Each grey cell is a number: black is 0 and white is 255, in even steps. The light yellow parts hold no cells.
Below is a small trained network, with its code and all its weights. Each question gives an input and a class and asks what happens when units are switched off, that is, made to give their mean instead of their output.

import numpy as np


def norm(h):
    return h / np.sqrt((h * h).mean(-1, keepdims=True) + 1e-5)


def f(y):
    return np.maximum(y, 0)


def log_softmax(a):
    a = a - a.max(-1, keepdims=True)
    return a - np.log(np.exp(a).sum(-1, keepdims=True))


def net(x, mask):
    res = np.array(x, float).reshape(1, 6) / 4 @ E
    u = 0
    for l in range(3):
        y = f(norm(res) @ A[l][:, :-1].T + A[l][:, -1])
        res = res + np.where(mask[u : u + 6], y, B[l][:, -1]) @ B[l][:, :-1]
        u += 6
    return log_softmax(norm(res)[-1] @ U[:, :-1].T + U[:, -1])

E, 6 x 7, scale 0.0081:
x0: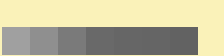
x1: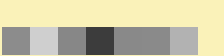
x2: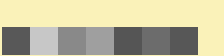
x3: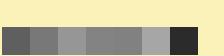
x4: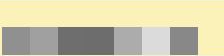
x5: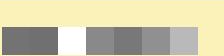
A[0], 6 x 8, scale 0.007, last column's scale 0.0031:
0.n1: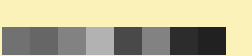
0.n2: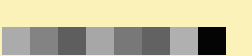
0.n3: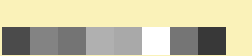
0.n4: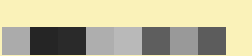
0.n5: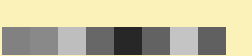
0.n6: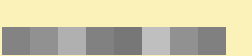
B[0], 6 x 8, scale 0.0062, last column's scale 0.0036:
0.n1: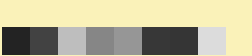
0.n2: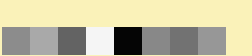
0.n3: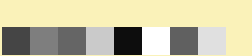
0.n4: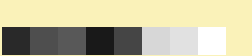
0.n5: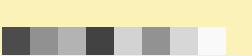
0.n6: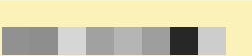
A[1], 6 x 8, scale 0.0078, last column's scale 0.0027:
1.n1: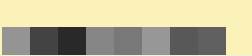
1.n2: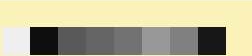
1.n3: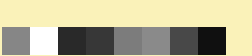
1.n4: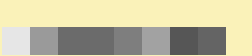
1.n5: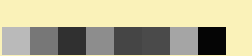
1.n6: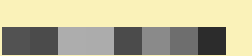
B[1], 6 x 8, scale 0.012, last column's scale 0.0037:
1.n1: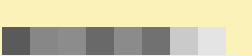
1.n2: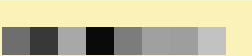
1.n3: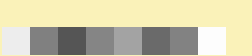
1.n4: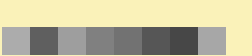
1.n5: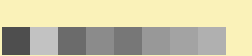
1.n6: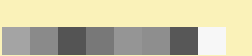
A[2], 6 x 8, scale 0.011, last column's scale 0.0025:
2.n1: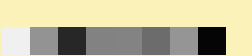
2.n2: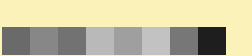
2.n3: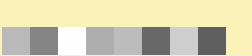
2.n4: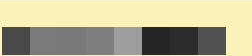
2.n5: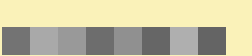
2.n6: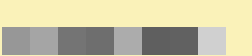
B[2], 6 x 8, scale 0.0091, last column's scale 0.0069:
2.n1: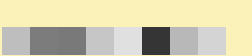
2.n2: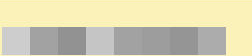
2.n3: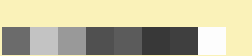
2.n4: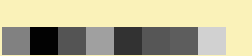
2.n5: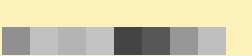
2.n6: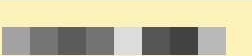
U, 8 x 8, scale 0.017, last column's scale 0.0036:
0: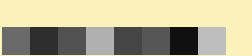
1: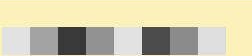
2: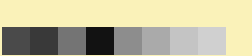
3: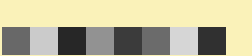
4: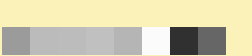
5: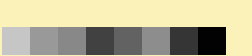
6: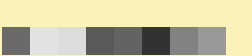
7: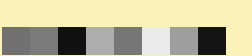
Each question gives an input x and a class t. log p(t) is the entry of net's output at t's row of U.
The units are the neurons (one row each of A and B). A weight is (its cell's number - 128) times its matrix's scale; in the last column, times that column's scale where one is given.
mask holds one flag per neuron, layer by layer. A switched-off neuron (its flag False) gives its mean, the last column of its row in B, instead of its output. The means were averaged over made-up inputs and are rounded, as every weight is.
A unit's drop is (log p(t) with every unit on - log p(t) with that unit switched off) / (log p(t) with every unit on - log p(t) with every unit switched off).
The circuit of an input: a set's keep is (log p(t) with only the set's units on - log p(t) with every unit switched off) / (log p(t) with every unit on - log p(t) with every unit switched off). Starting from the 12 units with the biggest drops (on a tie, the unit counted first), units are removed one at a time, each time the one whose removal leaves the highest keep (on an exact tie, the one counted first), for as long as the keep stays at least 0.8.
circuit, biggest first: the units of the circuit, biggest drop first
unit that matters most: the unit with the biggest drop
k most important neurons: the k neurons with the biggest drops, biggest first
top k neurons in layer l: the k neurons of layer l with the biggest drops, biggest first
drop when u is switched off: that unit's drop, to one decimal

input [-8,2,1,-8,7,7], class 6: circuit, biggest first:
(2.n3)
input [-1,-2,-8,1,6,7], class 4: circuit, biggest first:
(0.n6, 0.n3)
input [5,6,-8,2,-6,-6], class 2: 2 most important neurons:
(1.n2, 0.n4)
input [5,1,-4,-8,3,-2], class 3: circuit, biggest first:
(1.n5, 0.n2)
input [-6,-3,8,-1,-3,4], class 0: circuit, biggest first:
(2.n4, 1.n6)
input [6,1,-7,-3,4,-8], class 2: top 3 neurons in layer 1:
(1.n2, 1.n1, 1.n6)
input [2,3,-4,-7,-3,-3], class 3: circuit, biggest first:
(0.n2, 1.n5)
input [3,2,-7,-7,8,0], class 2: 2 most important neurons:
(1.n2, 1.n3)
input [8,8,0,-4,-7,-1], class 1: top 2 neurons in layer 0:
(0.n1, 0.n4)
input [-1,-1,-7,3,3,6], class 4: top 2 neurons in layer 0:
(0.n3, 0.n6)
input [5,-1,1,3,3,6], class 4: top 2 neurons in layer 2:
(2.n2, 2.n5)
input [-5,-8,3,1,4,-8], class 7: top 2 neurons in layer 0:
(0.n4, 0.n3)
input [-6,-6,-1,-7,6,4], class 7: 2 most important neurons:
(0.n4, 0.n3)
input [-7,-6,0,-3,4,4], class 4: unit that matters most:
2.n2
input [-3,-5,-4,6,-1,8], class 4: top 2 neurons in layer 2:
(2.n4, 2.n2)
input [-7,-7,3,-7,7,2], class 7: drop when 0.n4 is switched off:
0.4
